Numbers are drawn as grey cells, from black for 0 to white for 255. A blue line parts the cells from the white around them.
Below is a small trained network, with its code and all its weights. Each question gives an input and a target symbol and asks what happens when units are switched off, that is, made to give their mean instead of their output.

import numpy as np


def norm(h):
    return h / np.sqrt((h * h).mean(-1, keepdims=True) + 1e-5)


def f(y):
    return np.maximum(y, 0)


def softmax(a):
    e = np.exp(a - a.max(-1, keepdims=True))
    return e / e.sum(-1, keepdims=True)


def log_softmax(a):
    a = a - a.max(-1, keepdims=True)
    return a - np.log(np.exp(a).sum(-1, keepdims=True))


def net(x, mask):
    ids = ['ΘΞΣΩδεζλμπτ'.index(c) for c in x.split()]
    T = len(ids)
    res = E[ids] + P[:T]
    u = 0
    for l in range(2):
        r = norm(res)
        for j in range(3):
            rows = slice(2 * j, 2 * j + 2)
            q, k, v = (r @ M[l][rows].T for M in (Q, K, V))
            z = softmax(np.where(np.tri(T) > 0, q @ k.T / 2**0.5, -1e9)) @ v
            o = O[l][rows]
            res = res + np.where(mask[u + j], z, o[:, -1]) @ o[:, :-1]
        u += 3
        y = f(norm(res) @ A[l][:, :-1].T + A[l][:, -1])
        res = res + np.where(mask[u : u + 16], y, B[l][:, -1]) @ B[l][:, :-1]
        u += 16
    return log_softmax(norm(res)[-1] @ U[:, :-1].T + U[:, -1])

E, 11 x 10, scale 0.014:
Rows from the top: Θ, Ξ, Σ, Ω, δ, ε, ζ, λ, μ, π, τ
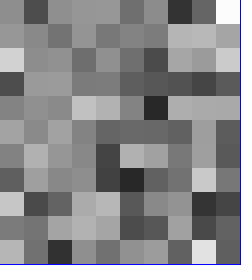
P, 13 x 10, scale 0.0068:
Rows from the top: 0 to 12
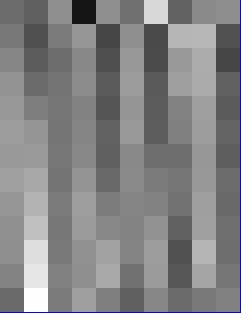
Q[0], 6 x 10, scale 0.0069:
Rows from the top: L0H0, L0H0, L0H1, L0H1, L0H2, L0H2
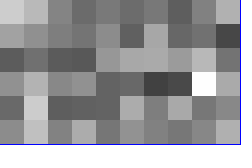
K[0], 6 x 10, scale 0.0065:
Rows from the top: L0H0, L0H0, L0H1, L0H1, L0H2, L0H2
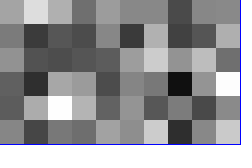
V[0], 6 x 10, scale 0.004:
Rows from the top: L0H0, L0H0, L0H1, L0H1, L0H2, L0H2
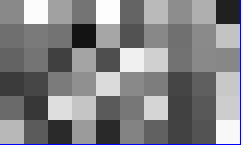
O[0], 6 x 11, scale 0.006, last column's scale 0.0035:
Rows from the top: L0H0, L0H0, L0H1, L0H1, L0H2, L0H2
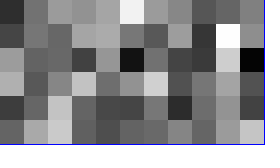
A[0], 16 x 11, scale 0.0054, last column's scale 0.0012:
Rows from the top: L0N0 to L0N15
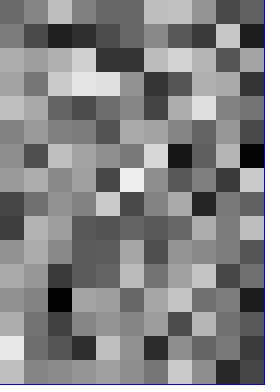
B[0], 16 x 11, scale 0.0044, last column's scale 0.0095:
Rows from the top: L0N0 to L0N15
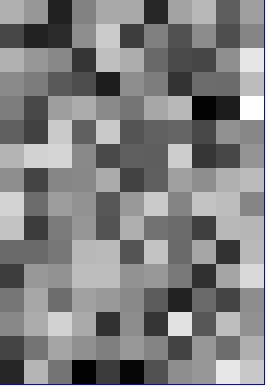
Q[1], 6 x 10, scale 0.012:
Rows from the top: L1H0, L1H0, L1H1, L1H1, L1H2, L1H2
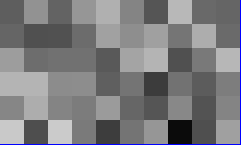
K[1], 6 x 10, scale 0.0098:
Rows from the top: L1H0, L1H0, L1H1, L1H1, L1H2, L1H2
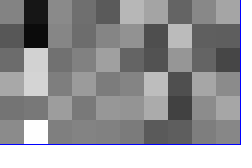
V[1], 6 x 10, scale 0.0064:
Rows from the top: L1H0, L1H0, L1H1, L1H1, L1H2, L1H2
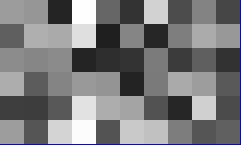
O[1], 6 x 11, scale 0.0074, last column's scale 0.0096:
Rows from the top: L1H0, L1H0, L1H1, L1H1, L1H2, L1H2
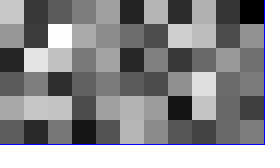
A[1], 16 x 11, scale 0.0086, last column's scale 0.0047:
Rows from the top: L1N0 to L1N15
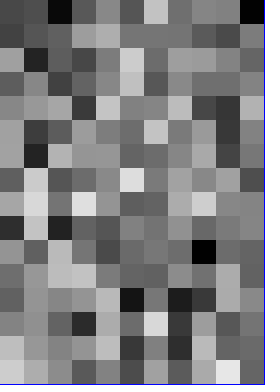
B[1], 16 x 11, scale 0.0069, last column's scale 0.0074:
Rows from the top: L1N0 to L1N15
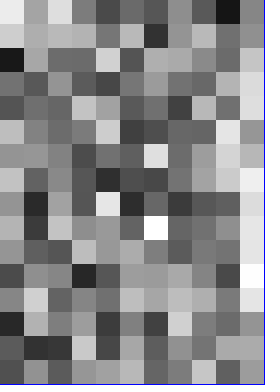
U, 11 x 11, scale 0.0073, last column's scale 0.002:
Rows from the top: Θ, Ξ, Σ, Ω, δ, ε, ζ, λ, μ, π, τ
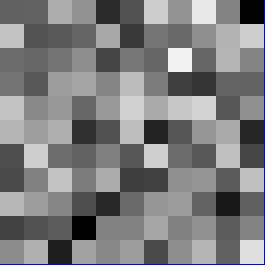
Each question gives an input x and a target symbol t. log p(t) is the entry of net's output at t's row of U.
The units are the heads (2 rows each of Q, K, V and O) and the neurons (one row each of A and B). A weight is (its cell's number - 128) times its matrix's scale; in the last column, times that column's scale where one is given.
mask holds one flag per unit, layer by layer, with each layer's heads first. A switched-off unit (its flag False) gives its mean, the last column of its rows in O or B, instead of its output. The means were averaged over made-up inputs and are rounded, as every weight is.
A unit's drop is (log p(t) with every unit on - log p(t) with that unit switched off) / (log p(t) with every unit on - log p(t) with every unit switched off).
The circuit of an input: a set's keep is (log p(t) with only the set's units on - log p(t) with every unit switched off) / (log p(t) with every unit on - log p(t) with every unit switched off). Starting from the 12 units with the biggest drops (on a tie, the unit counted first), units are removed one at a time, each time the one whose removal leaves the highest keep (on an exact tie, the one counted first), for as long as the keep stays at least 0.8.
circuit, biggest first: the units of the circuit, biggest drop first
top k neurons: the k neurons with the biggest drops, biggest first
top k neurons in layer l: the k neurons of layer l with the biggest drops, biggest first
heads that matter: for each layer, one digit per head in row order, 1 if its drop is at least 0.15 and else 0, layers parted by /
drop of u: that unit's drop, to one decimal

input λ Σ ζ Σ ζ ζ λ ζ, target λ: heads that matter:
000 / 000
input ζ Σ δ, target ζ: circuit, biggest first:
L0H1; L1H0; L1H1
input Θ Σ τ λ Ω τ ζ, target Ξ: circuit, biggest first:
L1H0; L1N5
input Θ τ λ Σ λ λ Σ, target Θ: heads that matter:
001 / 110
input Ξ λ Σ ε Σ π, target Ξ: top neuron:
L0N1
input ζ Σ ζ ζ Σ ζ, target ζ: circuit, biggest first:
L0H1; L1H0; L1H1
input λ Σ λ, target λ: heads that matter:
000 / 000
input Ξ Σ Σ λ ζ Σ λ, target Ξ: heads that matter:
110 / 101
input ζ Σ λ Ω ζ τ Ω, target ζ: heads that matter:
010 / 110
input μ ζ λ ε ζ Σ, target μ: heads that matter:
000 / 100
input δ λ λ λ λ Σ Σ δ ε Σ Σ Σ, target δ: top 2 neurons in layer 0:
L0N4; L0N2
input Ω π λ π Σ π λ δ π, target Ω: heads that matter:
111 / 111
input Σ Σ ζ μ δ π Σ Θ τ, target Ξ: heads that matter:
010 / 100
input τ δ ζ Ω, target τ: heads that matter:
010 / 101
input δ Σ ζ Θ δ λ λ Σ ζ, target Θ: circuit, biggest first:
L1H0
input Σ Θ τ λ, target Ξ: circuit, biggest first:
L1H0; L0H1; L1N5
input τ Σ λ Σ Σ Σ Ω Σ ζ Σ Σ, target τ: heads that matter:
010 / 101
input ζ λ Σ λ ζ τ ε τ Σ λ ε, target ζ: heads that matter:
010 / 110
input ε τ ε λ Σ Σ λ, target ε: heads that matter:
111 / 001
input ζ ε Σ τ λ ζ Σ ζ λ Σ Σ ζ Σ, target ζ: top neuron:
L0N4
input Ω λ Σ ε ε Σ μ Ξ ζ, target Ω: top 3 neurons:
L0N15; L0N8; L0N2
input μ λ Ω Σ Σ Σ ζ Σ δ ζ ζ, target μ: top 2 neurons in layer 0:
L0N8; L0N7
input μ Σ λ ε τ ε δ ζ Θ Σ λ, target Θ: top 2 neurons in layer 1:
L1N6; L1N14
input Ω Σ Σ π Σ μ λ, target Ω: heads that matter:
110 / 001
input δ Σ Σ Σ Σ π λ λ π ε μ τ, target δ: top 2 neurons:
L0N2; L0N13
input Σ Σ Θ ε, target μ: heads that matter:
110 / 111
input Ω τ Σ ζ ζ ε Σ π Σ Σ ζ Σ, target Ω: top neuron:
L0N4
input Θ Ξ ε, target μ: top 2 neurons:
L0N13; L0N10
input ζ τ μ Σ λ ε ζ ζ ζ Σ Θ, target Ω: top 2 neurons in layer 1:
L1N10; L1N7
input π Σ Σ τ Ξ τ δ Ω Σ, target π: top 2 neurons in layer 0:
L0N8; L0N4
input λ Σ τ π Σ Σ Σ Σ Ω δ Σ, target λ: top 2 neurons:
L0N4; L1N8
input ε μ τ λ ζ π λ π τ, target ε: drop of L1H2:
0.5
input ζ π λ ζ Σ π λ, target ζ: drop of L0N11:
0.0
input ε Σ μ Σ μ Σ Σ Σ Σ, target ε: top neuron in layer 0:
L0N15
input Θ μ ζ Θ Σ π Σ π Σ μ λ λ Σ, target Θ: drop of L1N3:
-0.1
